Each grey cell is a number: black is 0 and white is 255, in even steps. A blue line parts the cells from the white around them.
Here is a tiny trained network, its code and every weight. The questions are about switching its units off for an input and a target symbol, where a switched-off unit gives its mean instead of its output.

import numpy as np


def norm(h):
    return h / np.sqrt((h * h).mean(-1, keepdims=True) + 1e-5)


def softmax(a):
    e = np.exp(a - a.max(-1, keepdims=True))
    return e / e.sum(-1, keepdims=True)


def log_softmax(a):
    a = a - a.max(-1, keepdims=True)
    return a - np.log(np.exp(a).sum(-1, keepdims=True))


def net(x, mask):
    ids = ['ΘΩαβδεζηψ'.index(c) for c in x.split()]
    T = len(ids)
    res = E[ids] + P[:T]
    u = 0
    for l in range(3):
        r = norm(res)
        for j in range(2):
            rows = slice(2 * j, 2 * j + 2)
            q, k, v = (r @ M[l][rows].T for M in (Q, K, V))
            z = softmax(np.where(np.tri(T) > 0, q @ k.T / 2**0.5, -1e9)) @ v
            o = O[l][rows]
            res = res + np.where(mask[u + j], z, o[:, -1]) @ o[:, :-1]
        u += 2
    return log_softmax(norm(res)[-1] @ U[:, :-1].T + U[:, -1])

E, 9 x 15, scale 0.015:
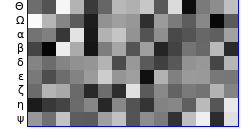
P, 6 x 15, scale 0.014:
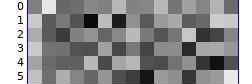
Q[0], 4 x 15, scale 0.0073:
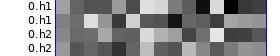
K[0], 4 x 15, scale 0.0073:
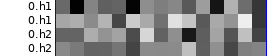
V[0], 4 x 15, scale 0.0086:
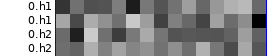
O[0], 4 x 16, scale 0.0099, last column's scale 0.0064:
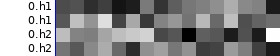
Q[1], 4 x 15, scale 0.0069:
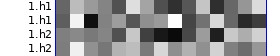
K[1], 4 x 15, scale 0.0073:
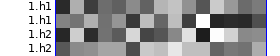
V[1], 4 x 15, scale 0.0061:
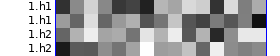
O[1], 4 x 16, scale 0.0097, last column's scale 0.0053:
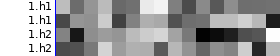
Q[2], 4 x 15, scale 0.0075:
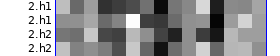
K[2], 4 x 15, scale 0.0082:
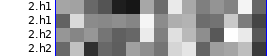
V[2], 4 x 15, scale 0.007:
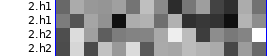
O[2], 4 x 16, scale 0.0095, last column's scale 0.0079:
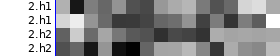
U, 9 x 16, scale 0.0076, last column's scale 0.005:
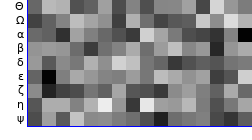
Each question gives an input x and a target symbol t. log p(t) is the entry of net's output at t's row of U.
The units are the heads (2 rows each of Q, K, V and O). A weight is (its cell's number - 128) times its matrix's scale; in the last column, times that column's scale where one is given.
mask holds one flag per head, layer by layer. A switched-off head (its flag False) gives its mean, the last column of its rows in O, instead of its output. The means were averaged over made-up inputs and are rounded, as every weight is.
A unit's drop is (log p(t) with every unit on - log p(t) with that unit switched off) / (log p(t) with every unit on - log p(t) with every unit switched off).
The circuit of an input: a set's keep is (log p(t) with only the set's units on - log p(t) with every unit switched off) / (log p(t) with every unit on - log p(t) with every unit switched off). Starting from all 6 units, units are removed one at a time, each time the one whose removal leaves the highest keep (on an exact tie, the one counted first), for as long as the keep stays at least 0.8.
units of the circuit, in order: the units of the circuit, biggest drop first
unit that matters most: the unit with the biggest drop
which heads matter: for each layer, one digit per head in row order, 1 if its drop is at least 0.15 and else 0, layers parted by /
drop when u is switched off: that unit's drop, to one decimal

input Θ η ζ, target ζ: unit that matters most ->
0.h1
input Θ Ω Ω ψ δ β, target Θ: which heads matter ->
00 / 10 / 00
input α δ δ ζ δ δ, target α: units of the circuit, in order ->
2.h2, 0.h2, 1.h1
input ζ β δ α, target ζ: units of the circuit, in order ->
0.h1, 1.h2
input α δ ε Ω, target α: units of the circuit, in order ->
2.h2, 1.h1
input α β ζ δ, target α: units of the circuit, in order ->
0.h2, 2.h2, 1.h1
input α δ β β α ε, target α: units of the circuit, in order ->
2.h2, 0.h2, 1.h1
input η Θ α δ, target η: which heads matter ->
10 / 00 / 00
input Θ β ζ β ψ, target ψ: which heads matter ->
11 / 10 / 00
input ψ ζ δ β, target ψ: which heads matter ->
11 / 00 / 11
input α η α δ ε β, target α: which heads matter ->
01 / 10 / 01
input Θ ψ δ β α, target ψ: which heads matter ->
11 / 10 / 00
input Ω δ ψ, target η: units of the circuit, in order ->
0.h2, 1.h2
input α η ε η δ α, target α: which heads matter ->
00 / 10 / 01
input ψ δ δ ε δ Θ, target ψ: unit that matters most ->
0.h2
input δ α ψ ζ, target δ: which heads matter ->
01 / 10 / 00
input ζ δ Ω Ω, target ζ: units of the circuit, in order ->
0.h1, 1.h2, 2.h1
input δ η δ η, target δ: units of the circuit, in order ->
0.h2, 1.h1
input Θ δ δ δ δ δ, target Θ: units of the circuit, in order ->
1.h1, 2.h1
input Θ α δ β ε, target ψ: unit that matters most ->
0.h1
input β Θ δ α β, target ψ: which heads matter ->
11 / 11 / 00
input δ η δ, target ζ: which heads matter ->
10 / 00 / 00
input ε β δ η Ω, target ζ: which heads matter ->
10 / 01 / 00
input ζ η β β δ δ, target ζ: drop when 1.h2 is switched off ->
0.3
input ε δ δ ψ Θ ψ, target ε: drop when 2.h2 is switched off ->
0.2
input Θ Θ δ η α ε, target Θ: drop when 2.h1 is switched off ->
0.2
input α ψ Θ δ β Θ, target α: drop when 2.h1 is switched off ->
0.0
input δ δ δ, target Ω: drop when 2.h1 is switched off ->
0.1
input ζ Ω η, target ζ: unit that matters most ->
0.h1
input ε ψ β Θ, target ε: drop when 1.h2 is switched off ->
0.4
